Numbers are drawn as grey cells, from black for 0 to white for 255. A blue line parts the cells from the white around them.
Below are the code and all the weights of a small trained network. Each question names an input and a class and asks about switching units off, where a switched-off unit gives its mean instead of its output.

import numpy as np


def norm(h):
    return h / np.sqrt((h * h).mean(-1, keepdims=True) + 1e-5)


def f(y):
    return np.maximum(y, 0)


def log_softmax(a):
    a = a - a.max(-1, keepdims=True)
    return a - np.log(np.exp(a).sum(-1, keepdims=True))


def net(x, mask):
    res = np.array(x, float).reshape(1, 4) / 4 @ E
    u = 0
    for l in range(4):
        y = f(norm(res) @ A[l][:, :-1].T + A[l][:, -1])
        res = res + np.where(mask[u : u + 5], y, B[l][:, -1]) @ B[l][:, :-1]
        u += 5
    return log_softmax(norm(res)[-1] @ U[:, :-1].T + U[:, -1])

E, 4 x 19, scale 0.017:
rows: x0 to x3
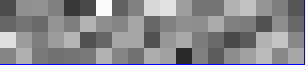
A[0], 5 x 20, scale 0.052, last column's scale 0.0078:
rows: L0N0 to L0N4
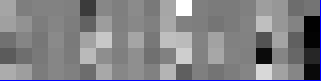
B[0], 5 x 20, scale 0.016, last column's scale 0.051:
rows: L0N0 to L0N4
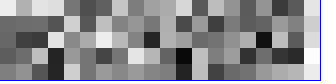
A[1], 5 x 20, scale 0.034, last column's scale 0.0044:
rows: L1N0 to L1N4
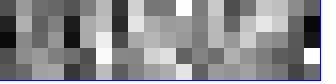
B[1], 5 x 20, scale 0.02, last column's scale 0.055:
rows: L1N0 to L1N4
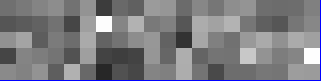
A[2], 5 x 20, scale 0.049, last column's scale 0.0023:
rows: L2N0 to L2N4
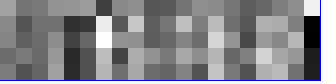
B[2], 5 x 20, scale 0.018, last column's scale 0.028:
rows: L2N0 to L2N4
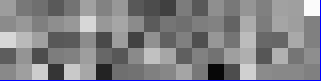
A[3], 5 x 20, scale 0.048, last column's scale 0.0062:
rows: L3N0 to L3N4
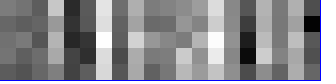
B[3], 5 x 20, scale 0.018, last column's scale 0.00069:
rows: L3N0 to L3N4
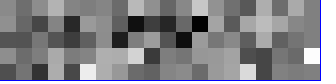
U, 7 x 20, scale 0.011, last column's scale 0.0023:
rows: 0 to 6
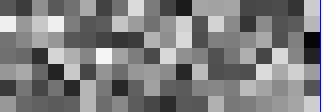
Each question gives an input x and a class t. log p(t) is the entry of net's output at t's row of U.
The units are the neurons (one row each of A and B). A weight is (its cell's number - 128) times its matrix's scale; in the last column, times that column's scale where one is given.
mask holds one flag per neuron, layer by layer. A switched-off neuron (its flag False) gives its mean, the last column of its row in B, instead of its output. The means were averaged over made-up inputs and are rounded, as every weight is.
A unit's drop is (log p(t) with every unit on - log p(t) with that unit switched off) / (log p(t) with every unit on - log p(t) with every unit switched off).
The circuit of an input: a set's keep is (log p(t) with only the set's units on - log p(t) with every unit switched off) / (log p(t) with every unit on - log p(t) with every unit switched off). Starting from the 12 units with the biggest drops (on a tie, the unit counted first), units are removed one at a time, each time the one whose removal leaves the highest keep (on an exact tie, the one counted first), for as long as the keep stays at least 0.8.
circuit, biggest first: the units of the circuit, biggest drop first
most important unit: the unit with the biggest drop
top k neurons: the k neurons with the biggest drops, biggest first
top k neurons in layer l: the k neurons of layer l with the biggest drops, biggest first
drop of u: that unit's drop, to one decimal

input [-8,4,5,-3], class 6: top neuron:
[L2N0]
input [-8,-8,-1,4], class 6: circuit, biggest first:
[L0N3; L0N1]
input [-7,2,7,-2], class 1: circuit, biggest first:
[L0N4; L0N3]
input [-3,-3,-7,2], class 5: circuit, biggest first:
[L0N0; L0N3]
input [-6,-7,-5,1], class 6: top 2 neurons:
[L0N3; L1N3]
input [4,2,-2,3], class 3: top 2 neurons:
[L0N2; L0N3]
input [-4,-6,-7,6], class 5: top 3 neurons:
[L0N0; L0N4; L0N3]
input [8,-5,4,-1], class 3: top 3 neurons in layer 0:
[L0N1; L0N4; L0N3]
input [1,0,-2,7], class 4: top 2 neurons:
[L0N4; L0N2]
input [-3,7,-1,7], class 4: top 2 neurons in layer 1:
[L1N3; L1N4]
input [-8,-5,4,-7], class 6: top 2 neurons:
[L2N0; L0N0]
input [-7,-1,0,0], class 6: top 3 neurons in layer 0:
[L0N3; L0N0; L0N4]
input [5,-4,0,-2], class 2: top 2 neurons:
[L0N0; L1N3]
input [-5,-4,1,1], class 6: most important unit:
L1N3
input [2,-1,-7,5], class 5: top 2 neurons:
[L0N0; L0N3]
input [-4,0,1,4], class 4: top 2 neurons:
[L0N2; L1N3]
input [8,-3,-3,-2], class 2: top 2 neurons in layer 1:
[L1N4; L1N3]
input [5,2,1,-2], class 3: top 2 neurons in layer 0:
[L0N2; L0N1]
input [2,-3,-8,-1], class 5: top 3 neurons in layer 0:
[L0N0; L0N4; L0N3]
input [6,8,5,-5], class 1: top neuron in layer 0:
[L0N0]
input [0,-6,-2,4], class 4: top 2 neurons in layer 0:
[L0N4; L0N2]
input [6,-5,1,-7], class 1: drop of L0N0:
0.5
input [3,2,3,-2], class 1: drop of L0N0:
1.0
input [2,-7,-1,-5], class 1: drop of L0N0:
0.3
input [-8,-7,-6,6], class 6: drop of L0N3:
0.8
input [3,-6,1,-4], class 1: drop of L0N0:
0.9
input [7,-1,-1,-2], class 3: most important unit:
L0N2
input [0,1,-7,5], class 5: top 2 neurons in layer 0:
[L0N0; L0N3]
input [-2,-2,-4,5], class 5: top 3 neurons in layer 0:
[L0N0; L0N4; L0N3]
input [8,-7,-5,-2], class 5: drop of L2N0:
-0.1
